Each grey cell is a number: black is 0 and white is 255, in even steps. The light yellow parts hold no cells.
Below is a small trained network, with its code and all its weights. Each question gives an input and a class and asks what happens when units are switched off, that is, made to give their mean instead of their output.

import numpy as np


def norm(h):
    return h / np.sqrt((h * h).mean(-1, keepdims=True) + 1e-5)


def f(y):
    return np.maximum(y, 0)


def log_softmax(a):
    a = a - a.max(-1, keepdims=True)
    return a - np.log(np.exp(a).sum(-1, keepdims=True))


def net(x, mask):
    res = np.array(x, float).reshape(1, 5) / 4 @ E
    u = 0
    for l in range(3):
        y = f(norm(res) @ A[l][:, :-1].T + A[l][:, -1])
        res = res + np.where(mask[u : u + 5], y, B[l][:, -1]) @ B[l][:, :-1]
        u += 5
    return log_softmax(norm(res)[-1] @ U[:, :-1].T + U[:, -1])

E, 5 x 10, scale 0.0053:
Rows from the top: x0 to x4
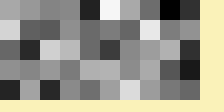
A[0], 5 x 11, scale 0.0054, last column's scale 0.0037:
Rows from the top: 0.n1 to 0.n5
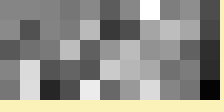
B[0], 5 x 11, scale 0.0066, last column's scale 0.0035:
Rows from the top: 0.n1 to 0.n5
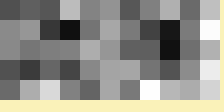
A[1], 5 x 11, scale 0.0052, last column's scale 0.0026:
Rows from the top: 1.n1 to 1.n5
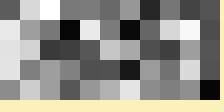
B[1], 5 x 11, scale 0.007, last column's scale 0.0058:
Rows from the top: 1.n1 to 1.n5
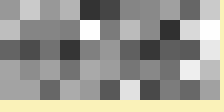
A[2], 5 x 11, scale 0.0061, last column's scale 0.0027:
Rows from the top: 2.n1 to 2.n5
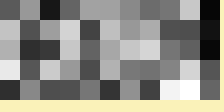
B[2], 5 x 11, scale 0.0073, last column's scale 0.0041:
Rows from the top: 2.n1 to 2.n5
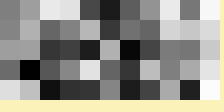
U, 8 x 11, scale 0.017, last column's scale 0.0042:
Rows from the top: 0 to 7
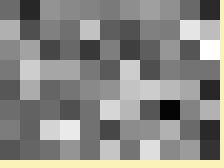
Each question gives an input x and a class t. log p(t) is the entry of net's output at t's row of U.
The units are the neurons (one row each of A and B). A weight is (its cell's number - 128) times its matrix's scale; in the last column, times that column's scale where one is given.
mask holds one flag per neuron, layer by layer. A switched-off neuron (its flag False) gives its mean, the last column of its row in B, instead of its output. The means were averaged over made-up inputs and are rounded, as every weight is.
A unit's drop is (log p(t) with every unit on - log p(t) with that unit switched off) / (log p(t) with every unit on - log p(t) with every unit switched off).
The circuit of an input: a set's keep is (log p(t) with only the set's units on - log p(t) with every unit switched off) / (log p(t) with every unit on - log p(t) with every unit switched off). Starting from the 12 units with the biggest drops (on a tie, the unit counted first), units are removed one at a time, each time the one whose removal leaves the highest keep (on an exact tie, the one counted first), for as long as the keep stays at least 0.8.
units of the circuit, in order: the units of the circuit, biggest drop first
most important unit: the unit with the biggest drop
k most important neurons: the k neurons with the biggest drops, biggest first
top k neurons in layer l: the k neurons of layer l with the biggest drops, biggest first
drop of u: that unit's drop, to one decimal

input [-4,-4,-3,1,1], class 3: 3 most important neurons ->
(1.n2, 2.n4, 1.n5)
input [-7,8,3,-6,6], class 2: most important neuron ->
(2.n5)
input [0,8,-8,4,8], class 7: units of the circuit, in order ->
(0.n5, 2.n2)
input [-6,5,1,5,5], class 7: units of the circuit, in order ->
(0.n5, 0.n1)
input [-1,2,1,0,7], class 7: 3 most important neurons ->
(0.n5, 2.n5, 0.n3)
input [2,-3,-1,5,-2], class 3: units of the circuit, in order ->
(0.n2, 1.n1, 2.n5)
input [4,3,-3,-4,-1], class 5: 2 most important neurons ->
(1.n3, 0.n4)
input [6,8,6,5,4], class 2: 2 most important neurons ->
(2.n3, 2.n2)
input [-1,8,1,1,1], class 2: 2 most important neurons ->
(0.n1, 2.n3)
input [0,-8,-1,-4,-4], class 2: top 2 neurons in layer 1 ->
(1.n1, 1.n4)
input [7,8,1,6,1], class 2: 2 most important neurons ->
(2.n3, 2.n2)
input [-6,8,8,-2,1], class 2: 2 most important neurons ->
(0.n1, 2.n5)
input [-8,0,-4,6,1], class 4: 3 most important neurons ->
(0.n5, 2.n4, 1.n3)
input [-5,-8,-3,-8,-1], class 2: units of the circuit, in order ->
(2.n5)
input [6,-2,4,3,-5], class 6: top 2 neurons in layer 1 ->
(1.n2, 1.n1)
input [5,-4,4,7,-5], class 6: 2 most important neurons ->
(0.n2, 2.n5)
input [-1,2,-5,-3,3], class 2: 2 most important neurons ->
(2.n5, 0.n4)
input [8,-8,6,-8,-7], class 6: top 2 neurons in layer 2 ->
(2.n5, 2.n4)
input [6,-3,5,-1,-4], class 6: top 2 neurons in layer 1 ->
(1.n1, 1.n2)
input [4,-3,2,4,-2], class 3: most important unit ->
2.n5
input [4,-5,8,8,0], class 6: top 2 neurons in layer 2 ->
(2.n5, 2.n3)
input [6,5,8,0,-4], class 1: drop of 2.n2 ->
0.2
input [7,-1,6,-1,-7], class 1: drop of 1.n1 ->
-0.1
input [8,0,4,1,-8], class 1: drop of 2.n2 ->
0.1
